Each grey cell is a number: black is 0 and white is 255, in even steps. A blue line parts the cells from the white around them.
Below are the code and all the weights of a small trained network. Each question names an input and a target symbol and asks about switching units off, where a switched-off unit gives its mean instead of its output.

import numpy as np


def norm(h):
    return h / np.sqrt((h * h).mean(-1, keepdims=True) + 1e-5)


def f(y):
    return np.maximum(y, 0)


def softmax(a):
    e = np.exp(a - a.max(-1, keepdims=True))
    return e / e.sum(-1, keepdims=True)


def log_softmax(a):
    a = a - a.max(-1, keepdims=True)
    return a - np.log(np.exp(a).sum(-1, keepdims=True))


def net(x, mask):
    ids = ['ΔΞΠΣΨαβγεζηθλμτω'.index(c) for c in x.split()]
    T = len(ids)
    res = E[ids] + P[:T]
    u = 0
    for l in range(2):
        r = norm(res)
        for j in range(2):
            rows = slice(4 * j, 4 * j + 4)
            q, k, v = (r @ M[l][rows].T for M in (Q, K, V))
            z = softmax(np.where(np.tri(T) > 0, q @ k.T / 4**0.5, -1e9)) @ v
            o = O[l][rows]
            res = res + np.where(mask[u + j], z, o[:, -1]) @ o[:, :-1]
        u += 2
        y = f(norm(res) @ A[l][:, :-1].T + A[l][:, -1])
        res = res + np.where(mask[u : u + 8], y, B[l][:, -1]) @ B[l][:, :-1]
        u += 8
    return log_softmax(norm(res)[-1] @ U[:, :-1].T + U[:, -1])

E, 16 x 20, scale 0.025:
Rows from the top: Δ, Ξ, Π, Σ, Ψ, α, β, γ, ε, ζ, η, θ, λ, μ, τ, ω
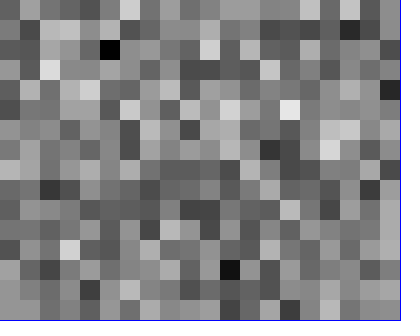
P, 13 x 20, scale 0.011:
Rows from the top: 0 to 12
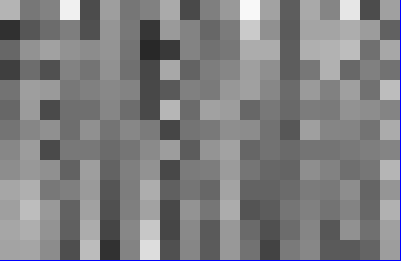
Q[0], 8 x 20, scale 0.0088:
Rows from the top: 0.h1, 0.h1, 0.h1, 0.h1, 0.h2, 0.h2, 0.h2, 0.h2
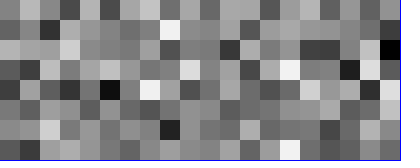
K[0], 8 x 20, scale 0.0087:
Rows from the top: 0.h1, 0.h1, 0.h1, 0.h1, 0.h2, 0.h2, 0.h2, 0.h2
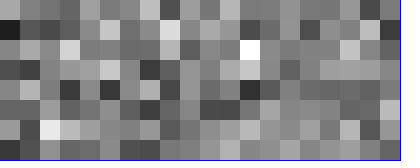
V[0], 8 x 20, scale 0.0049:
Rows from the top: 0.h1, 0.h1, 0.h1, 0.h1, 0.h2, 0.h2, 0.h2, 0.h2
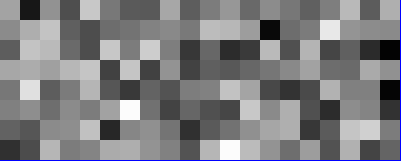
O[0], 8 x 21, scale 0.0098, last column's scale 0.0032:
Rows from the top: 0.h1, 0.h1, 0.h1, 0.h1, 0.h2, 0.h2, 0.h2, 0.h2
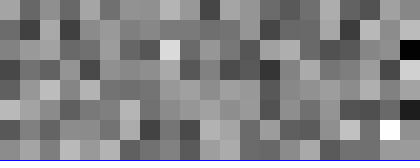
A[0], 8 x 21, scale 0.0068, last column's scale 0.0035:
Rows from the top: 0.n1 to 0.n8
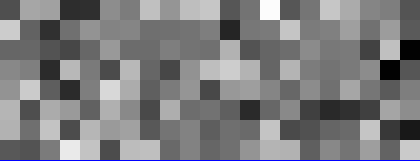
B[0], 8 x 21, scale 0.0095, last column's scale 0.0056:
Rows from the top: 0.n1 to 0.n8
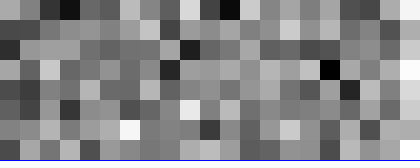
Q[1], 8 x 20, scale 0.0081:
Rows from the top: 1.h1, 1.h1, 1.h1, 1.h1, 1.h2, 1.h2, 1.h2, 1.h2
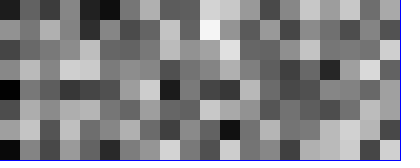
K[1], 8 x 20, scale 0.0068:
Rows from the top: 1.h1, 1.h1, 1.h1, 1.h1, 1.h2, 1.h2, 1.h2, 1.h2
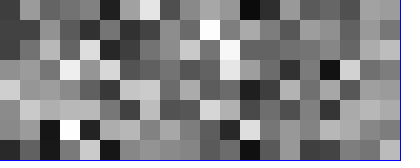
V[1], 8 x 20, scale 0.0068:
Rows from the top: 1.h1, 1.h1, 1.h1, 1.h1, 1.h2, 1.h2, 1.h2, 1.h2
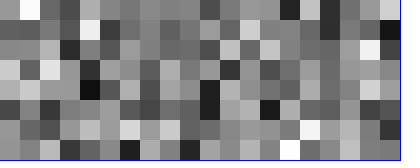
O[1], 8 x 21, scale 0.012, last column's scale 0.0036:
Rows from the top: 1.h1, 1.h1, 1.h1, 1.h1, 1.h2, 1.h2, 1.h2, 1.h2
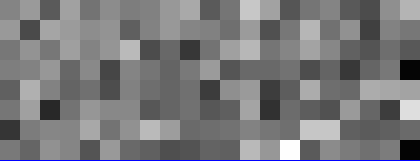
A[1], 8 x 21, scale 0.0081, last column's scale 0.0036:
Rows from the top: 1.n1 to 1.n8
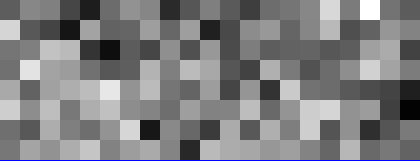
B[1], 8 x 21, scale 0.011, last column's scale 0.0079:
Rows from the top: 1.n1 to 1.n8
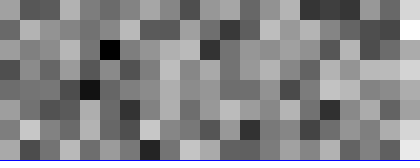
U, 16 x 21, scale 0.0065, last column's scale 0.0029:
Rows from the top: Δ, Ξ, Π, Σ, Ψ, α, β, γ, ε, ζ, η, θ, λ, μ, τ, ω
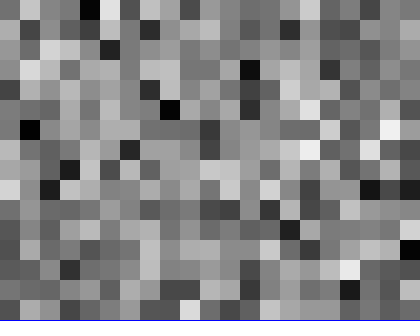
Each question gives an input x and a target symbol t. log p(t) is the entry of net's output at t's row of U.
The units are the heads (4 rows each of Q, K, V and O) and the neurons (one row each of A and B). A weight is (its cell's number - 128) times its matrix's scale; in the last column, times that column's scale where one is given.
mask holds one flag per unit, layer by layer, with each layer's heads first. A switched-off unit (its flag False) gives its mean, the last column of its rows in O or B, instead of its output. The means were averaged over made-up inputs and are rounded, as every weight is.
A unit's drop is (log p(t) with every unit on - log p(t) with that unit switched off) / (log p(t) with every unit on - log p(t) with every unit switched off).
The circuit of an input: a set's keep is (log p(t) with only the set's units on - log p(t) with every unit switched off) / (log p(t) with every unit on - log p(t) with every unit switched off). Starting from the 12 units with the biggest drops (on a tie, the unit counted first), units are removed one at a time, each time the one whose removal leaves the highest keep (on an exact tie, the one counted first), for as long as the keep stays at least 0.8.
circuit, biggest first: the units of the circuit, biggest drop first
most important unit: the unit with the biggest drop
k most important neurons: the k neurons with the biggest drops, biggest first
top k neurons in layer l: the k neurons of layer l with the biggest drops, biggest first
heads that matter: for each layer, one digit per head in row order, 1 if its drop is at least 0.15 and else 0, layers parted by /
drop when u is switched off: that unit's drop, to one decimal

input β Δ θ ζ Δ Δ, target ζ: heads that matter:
11 / 00
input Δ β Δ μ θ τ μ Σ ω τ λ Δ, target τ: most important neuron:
(1.n1)
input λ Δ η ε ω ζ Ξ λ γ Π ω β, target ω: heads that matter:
01 / 00
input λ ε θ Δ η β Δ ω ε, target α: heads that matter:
10 / 10
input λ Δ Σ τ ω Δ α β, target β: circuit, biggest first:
(0.h1; 1.h1)
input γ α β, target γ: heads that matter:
01 / 00
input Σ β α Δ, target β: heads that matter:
10 / 00
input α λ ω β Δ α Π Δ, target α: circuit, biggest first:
(0.h1; 0.n4; 0.h2)
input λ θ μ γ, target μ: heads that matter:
01 / 11
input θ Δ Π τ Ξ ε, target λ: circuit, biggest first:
(0.n5; 1.h1; 1.n4)
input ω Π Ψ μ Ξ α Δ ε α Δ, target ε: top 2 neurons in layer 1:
(1.n6; 1.n2)
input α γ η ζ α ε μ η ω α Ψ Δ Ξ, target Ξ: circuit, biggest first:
(0.n6; 1.h2; 1.n7)
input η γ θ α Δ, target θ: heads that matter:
10 / 01
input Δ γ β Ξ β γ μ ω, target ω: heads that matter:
00 / 00
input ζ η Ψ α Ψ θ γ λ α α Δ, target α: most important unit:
0.h2
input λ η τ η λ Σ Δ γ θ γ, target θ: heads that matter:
10 / 01
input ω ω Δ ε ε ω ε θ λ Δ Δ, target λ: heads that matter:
00 / 00
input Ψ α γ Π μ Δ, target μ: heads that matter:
00 / 11
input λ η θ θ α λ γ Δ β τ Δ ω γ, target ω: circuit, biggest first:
(0.h2; 1.n2)
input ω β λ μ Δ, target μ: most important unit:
0.n2
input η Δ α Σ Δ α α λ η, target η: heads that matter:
10 / 01
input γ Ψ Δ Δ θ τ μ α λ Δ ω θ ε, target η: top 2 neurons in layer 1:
(1.n5; 1.n6)
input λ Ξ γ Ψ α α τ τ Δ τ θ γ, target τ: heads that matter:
01 / 10
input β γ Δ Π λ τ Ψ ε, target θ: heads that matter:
11 / 11
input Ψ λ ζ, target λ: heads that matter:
00 / 11
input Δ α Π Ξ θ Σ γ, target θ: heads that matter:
00 / 01
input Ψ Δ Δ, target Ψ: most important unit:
0.h2
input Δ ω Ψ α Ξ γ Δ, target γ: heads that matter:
01 / 00
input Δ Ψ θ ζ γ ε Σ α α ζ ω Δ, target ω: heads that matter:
01 / 00
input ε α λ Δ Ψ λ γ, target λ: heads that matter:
00 / 00
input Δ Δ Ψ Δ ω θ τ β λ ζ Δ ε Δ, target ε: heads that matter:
01 / 00
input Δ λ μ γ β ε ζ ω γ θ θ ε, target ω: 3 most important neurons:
(1.n5; 0.n5; 1.n2)
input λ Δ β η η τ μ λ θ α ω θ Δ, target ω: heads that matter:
11 / 00
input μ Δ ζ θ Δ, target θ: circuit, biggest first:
(1.h2)
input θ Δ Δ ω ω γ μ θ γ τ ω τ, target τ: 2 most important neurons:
(1.n1; 0.n2)
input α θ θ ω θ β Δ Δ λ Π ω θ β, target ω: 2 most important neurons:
(1.n2; 0.n1)
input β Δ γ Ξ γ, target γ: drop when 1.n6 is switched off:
0.2
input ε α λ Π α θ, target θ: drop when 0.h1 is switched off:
0.1
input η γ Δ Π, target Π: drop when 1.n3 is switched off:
0.3
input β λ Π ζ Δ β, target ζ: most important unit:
0.h1
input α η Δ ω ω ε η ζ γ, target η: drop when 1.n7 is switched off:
0.0
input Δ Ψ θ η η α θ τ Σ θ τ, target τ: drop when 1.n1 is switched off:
0.2
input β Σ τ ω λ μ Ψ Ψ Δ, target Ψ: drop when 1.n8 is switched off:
0.4
